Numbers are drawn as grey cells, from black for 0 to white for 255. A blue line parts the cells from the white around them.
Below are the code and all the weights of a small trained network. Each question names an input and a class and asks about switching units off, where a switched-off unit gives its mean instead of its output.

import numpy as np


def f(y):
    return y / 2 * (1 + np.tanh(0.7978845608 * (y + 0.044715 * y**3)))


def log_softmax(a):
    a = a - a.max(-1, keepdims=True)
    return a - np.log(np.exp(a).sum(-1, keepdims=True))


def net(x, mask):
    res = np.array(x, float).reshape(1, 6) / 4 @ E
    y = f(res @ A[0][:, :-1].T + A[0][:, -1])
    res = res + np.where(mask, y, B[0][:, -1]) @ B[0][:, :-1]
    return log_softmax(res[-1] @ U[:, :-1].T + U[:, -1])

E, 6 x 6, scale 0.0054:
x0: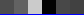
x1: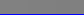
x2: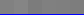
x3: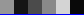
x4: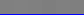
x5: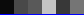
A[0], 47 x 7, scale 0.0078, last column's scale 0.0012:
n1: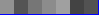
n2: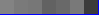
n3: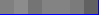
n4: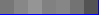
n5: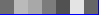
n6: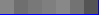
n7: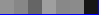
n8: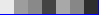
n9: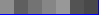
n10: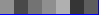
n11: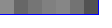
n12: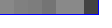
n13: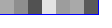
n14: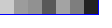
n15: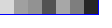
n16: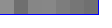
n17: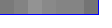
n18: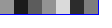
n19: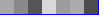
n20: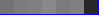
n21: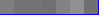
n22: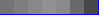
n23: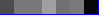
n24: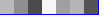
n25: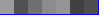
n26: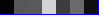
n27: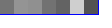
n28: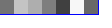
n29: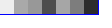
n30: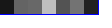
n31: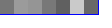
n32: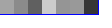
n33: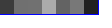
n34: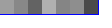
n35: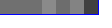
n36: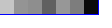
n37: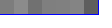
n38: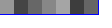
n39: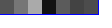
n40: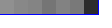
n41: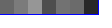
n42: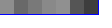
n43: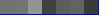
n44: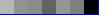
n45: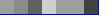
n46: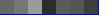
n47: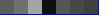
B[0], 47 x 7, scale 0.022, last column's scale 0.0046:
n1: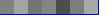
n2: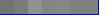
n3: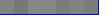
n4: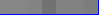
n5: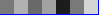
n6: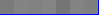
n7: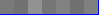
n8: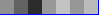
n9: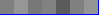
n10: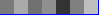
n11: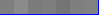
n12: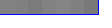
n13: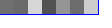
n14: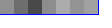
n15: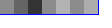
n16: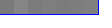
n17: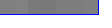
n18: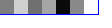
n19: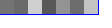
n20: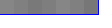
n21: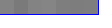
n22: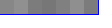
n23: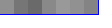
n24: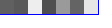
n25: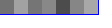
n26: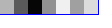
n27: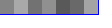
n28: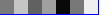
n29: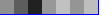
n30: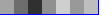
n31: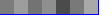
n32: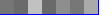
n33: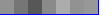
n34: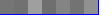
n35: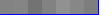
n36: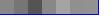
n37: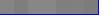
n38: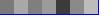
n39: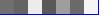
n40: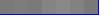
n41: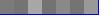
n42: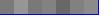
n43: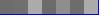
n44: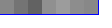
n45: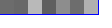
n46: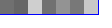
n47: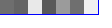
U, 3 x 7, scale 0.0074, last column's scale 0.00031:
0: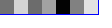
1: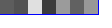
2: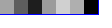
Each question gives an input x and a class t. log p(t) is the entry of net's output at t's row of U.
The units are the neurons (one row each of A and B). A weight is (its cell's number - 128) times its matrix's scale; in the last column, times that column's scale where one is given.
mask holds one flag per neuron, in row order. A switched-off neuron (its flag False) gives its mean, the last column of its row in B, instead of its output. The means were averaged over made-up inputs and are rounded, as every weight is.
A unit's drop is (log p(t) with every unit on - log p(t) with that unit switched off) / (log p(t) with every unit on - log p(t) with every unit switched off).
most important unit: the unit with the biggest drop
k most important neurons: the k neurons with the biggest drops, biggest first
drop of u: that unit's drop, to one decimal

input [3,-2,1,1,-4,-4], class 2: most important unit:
n24
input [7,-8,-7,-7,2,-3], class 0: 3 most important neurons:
n28, n5, n24
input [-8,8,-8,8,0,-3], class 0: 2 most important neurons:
n18, n10
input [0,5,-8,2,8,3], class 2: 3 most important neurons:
n28, n5, n26
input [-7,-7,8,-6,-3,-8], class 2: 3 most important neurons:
n29, n8, n15
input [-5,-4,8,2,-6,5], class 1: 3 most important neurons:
n24, n13, n19
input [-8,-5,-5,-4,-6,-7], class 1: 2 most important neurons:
n24, n13
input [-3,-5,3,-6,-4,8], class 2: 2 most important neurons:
n26, n30
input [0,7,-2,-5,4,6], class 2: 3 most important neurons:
n26, n30, n18
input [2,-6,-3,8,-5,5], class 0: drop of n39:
0.0
